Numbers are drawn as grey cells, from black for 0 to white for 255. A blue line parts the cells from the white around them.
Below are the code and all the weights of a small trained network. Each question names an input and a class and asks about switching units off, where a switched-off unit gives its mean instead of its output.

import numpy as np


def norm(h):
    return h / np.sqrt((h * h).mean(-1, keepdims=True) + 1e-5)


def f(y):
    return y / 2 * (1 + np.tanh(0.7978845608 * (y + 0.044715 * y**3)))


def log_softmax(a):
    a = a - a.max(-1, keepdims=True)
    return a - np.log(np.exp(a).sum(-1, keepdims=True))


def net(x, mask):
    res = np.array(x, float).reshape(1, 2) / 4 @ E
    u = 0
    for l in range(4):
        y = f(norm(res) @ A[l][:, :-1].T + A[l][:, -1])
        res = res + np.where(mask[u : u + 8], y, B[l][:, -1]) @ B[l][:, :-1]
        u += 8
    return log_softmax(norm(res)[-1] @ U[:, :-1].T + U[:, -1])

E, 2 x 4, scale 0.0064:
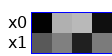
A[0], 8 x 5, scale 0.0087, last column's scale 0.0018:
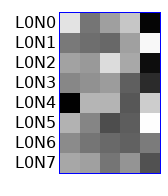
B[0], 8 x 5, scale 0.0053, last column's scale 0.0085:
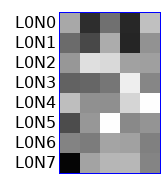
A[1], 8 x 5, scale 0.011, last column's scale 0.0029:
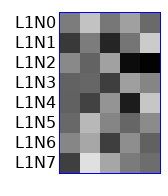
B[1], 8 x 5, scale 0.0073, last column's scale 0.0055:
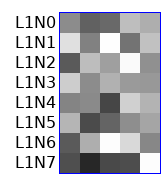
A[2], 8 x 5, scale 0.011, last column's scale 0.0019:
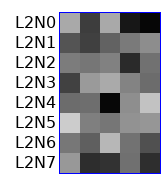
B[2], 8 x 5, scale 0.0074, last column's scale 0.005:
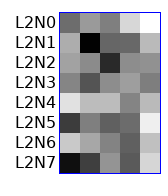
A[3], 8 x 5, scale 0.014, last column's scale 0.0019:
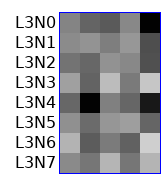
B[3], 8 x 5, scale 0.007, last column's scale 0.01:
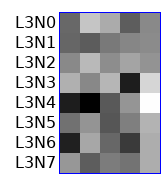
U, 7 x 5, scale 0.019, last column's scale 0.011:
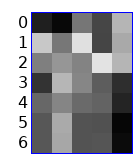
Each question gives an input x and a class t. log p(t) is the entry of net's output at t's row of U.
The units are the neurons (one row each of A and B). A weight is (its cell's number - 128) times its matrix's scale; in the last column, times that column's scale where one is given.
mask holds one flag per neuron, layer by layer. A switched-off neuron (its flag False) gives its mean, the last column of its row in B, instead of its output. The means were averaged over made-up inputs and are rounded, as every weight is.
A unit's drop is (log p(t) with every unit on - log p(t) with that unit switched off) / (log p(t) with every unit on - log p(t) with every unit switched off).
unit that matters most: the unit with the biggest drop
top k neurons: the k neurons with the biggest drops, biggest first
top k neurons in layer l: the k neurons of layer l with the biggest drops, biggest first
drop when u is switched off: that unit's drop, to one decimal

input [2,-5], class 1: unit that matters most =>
L3N4
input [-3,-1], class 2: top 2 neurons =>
(L1N2, L1N7)
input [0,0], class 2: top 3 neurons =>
(L0N3, L0N7, L0N2)
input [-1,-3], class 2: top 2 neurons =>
(L0N4, L1N4)
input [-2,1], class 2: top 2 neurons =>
(L1N2, L0N4)
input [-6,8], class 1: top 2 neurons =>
(L1N1, L0N4)
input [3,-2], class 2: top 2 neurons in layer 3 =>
(L3N4, L3N3)
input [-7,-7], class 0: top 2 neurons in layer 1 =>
(L1N1, L1N6)
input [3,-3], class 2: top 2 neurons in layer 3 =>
(L3N3, L3N4)
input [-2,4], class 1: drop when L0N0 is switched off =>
0.9
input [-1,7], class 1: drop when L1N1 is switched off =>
0.9
